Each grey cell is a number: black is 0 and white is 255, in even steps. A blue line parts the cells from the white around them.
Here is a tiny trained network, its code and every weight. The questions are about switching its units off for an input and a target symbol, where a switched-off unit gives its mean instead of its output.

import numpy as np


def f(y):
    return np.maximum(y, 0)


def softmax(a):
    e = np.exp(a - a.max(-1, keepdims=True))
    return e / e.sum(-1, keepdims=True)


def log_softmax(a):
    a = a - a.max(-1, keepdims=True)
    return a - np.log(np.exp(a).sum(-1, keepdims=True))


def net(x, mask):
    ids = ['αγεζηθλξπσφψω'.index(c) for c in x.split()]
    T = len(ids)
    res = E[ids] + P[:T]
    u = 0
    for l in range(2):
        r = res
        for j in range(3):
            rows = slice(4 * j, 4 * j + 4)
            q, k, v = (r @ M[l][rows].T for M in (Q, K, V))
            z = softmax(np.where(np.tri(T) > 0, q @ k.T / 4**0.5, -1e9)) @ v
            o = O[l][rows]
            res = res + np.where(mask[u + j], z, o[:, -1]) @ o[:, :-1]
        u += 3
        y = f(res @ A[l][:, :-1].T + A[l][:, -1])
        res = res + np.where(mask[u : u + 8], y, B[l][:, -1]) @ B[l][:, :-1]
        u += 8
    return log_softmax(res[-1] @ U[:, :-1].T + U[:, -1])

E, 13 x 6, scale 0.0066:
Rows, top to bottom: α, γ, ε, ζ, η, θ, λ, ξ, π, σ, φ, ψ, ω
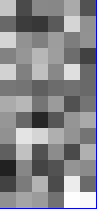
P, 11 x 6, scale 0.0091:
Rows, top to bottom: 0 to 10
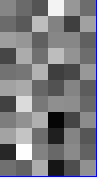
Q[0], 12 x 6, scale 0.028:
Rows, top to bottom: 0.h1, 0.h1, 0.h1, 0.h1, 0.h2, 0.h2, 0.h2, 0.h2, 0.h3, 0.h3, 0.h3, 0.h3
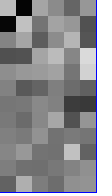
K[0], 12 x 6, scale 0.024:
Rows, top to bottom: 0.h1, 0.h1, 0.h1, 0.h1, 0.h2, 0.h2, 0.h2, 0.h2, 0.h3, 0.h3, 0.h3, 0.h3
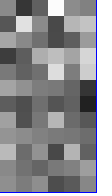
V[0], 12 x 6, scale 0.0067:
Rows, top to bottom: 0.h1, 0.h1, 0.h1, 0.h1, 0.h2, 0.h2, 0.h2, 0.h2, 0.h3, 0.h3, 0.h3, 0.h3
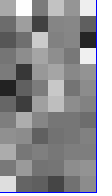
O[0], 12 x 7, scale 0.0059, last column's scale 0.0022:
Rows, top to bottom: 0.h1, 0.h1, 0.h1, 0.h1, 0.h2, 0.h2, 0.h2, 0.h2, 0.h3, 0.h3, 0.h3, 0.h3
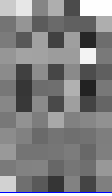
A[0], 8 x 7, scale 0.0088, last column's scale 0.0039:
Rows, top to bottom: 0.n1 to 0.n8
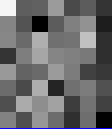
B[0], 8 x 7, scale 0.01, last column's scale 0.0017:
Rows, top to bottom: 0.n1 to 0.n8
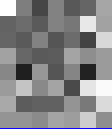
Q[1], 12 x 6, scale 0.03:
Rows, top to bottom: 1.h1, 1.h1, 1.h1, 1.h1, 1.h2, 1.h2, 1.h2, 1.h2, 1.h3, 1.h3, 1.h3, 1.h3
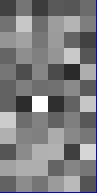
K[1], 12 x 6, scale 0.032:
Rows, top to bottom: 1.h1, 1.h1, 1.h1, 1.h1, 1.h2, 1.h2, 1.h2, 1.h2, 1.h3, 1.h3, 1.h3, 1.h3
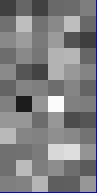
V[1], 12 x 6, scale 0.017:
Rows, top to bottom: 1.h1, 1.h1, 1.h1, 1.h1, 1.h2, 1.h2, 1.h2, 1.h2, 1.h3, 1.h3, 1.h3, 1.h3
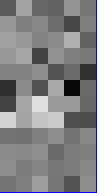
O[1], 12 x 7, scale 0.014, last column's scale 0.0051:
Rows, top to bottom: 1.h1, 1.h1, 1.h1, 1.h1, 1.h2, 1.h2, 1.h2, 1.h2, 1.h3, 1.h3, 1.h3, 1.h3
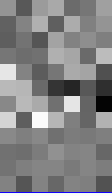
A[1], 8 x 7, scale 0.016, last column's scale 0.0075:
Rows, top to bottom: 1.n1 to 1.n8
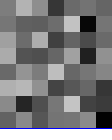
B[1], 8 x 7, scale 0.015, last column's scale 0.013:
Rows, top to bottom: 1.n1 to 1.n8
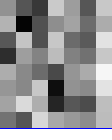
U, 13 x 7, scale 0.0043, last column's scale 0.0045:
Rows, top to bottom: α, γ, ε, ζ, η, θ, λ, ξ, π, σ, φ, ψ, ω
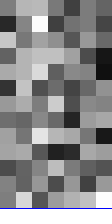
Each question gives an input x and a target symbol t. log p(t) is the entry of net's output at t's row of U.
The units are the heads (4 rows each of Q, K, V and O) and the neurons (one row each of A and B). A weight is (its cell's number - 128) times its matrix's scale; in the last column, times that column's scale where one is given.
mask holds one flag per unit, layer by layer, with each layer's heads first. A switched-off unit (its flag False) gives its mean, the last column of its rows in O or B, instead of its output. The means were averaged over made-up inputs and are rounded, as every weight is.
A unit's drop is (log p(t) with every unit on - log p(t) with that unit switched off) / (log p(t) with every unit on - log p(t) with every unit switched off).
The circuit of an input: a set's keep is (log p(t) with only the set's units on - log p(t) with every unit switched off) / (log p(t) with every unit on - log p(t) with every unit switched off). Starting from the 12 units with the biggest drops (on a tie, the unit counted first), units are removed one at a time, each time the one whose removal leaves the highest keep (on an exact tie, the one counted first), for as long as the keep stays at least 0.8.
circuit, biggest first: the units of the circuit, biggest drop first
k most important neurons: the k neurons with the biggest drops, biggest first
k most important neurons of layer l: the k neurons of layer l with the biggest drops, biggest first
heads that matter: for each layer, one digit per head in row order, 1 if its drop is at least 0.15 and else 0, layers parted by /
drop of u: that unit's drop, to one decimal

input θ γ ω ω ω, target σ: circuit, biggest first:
(1.h2, 0.h1, 1.n8)
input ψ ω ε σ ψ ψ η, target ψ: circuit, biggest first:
(1.n2, 1.h2, 0.h1)
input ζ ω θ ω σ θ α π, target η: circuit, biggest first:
(1.n6, 1.h2)
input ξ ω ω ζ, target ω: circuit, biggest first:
(0.h1, 1.n5, 1.h2, 1.h1)
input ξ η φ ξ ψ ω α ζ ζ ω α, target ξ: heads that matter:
010 / 010
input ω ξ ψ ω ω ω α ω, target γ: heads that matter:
110 / 110
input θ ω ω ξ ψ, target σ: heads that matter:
110 / 010
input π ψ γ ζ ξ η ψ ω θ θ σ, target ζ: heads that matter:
001 / 110
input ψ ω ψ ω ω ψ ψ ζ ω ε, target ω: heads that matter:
100 / 010
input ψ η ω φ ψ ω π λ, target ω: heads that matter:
110 / 010
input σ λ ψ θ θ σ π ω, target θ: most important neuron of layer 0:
(0.n3)
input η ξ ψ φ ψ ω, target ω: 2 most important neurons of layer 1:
(1.n6, 1.n7)
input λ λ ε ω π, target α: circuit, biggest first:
(1.h2, 1.n3, 1.n6)
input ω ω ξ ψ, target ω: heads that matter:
110 / 110
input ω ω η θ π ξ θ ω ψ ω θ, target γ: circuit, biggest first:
(1.h2, 1.h1)
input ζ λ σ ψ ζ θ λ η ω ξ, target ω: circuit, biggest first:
(1.h2, 0.h1)
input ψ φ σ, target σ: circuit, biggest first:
(1.h2, 1.n6)
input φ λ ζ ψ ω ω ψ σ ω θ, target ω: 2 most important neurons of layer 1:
(1.n5, 1.n6)
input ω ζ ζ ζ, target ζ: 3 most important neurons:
(1.n4, 1.n3, 1.n5)
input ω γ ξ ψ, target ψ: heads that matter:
000 / 010
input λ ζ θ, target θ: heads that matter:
100 / 010
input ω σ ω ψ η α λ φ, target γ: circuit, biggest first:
(1.h2, 0.h1)
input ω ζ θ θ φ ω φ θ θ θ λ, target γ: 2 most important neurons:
(1.n1, 1.n3)
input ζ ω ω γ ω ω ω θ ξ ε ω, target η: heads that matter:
110 / 010
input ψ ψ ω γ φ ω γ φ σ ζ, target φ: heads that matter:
100 / 011
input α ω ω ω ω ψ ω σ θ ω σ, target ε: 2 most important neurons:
(0.n5, 0.n1)
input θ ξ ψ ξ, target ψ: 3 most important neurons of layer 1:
(1.n2, 1.n7, 1.n3)
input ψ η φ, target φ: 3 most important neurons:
(1.n8, 1.n1, 0.n6)
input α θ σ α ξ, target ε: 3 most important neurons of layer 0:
(0.n1, 0.n5, 0.n6)
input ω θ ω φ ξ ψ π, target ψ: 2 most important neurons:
(1.n2, 1.n7)
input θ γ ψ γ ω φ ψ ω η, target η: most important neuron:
(1.n7)
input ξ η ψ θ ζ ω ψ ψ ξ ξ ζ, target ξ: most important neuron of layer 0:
(0.n2)
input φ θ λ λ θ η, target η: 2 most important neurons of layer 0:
(0.n1, 0.n6)
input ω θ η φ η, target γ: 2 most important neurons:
(1.n1, 1.n3)
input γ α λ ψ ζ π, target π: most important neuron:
(1.n3)
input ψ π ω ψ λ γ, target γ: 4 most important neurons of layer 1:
(1.n8, 1.n7, 1.n1, 1.n3)
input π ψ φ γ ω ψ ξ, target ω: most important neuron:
(1.n6)
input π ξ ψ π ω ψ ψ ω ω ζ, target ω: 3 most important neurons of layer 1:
(1.n5, 1.n6, 1.n7)
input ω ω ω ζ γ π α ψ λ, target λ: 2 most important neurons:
(0.n1, 1.n6)
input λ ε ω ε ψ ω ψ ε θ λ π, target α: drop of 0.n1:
0.4
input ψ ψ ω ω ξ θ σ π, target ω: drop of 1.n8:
0.1
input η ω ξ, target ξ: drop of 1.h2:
1.0
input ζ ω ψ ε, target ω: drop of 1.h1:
0.2
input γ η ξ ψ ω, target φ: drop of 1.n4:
0.0
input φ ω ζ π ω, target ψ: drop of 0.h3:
0.1
